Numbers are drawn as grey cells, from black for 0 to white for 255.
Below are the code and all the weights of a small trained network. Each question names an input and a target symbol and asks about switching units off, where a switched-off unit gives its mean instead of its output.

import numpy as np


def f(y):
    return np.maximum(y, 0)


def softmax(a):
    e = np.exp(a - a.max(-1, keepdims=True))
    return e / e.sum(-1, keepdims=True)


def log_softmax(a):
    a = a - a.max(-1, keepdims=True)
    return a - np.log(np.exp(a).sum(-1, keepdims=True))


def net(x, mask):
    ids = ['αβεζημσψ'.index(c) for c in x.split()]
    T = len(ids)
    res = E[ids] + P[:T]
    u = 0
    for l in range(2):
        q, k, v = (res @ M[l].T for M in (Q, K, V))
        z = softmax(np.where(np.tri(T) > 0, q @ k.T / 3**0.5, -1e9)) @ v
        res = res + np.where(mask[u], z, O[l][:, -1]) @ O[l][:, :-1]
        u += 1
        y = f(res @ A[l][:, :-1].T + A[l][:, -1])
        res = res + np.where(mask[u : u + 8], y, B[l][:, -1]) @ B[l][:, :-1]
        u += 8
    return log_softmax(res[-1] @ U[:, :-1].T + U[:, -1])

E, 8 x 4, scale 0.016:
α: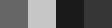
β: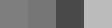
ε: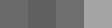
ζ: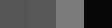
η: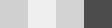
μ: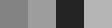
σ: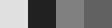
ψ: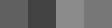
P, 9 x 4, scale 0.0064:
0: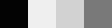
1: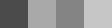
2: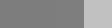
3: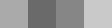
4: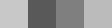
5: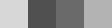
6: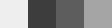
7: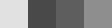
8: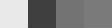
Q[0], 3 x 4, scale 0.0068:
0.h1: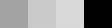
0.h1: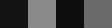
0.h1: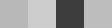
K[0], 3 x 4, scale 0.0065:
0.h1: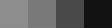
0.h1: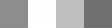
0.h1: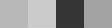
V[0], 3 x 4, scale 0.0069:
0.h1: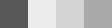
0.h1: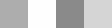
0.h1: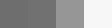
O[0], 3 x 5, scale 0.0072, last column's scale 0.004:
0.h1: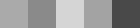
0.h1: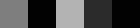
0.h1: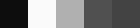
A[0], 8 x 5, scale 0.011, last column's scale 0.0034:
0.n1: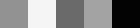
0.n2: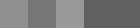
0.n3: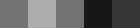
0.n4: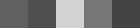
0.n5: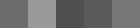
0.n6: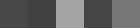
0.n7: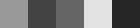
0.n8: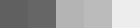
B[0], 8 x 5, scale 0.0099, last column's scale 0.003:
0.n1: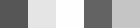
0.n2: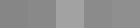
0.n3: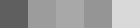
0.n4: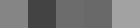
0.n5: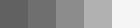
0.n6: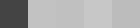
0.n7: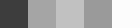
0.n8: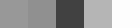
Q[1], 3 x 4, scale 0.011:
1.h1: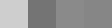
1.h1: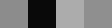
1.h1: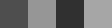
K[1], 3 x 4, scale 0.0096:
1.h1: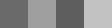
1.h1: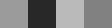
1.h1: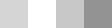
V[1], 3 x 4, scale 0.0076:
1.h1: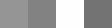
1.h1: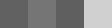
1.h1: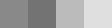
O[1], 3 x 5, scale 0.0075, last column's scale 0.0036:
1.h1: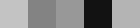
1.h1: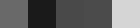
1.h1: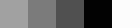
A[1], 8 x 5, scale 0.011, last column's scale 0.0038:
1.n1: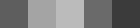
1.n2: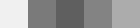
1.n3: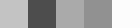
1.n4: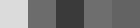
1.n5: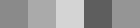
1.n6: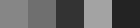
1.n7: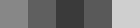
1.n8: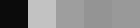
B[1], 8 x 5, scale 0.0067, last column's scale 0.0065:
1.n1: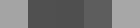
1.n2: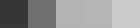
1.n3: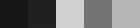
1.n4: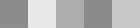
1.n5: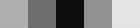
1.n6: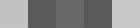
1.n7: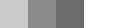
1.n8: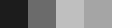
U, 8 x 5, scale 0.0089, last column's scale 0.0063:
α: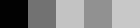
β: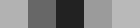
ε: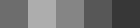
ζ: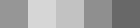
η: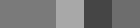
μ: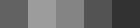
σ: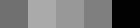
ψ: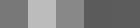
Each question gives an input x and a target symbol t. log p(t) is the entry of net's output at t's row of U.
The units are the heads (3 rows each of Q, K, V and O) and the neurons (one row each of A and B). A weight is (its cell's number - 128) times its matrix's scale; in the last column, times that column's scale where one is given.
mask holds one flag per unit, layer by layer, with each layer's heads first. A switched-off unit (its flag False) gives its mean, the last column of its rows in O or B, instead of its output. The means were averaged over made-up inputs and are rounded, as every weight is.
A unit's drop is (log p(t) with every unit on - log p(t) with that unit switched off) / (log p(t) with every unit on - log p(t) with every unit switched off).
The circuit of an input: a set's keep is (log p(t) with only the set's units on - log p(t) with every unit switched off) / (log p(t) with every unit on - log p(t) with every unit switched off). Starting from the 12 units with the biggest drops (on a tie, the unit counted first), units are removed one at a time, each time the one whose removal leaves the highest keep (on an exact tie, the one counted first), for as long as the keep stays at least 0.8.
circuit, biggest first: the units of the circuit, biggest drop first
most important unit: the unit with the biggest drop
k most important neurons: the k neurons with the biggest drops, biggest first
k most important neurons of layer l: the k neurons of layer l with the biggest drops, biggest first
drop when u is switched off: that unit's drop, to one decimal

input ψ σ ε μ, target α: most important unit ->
0.n1
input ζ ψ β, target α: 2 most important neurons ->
1.n8, 0.n1
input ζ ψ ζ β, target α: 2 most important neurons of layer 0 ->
0.n7, 0.n1
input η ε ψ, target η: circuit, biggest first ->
1.h1, 0.h1
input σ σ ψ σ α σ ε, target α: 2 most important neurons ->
0.n7, 1.n8
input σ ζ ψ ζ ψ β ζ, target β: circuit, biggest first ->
0.h1, 1.n7
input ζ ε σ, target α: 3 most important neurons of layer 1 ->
1.n3, 1.n5, 1.n2
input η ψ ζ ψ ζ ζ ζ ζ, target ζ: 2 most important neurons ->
1.n4, 1.n7
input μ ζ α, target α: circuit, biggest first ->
1.h1, 1.n8
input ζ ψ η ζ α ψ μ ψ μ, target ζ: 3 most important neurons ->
0.n1, 1.n4, 1.n2
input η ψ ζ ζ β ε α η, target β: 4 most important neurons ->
1.n5, 0.n1, 1.n1, 1.n8
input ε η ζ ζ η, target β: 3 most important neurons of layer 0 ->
0.n1, 0.n6, 0.n8
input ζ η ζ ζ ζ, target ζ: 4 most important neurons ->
1.n4, 0.n1, 1.n7, 1.n2
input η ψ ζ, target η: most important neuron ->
0.n6
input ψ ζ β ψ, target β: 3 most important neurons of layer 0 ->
0.n8, 0.n1, 0.n3
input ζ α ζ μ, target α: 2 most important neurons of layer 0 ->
0.n7, 0.n8
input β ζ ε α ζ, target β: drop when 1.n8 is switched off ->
0.2
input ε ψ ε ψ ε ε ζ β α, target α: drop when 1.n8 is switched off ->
0.2
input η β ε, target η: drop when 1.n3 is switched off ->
0.2
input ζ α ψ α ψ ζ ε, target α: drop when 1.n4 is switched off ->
0.0
